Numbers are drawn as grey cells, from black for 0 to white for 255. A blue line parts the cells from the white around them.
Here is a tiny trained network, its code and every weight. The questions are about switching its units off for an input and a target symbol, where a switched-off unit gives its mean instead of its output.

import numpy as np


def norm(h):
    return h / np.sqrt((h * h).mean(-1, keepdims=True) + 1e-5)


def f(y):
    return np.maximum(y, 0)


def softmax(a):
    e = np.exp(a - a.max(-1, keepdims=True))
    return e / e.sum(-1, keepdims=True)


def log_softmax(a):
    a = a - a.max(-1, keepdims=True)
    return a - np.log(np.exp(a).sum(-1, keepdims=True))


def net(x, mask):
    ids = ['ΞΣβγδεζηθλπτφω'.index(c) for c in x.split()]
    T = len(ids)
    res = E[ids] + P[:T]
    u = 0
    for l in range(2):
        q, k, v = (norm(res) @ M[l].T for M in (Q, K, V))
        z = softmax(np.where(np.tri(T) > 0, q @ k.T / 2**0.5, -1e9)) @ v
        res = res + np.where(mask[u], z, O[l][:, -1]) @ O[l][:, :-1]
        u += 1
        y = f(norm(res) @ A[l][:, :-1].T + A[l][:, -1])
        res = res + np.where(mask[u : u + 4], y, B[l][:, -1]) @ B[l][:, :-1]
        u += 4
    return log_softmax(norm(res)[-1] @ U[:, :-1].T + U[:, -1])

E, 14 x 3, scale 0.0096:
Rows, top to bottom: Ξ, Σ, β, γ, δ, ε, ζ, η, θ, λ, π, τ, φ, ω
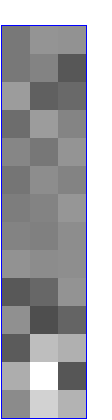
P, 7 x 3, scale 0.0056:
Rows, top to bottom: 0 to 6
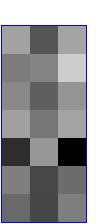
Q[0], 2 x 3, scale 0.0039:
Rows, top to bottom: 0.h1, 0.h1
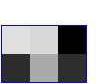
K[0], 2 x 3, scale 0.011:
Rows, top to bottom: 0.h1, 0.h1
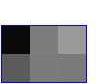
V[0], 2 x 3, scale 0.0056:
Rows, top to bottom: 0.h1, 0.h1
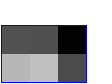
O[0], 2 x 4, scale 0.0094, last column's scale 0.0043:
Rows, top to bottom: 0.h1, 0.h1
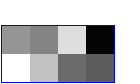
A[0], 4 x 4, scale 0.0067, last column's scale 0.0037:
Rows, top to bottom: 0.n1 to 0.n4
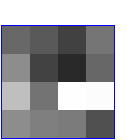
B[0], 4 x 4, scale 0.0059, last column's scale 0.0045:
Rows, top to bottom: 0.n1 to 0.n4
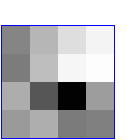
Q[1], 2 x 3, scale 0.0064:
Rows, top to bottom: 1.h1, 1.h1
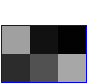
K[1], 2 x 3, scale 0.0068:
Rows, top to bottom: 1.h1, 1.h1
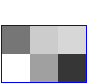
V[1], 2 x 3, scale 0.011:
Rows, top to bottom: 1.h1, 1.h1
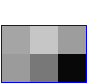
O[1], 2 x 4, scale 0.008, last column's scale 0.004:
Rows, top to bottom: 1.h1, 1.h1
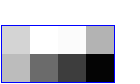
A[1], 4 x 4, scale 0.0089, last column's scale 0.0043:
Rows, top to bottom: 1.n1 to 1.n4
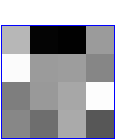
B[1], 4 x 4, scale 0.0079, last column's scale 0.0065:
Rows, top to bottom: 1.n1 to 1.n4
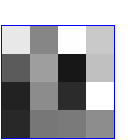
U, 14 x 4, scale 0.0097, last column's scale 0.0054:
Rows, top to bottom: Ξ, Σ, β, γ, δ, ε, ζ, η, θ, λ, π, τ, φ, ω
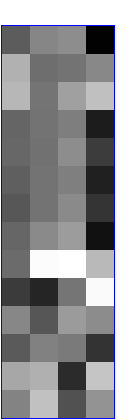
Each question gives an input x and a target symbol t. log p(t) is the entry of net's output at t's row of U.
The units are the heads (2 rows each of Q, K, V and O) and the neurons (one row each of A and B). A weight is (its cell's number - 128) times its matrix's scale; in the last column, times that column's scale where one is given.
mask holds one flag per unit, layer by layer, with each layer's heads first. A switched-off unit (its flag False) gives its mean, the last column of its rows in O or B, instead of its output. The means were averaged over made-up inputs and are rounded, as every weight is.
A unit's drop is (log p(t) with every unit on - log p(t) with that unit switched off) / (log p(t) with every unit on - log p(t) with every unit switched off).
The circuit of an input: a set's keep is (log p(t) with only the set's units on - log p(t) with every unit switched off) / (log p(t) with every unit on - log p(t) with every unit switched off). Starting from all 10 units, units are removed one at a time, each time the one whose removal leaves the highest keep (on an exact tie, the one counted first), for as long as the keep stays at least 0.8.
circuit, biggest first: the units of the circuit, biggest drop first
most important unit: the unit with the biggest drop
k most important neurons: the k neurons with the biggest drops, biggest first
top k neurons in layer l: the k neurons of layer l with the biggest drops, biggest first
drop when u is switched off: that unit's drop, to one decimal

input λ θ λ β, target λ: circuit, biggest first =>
[0.h1, 1.h1]
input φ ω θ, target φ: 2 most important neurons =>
[1.n2, 0.n1]
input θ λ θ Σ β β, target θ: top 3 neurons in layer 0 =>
[0.n2, 0.n1, 0.n3]
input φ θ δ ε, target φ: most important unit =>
0.h1
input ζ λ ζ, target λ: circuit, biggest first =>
[1.h1, 0.h1]
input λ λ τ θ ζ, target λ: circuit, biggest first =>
[1.h1, 0.h1, 0.n2]
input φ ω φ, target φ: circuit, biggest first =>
[0.n2, 0.n1, 1.h1, 0.n3]
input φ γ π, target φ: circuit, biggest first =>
[1.n2, 0.h1]
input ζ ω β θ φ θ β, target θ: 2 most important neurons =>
[0.n3, 0.n2]
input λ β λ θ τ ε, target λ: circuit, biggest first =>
[0.h1, 1.h1, 0.n2]
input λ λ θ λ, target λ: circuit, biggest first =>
[1.h1, 0.h1]
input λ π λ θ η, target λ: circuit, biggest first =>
[0.h1, 1.h1, 0.n2]
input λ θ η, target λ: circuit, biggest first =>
[0.h1, 1.h1]
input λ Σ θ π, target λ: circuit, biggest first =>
[0.h1, 1.h1]
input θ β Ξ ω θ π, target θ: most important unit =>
0.h1
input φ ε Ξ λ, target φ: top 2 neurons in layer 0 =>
[0.n1, 0.n2]
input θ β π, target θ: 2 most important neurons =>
[0.n2, 0.n1]
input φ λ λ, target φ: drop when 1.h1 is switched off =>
0.2
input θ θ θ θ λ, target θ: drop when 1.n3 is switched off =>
-0.1
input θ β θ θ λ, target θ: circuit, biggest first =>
[1.h1]
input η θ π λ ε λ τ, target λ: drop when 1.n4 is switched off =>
0.0
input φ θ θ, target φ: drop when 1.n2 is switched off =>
0.1
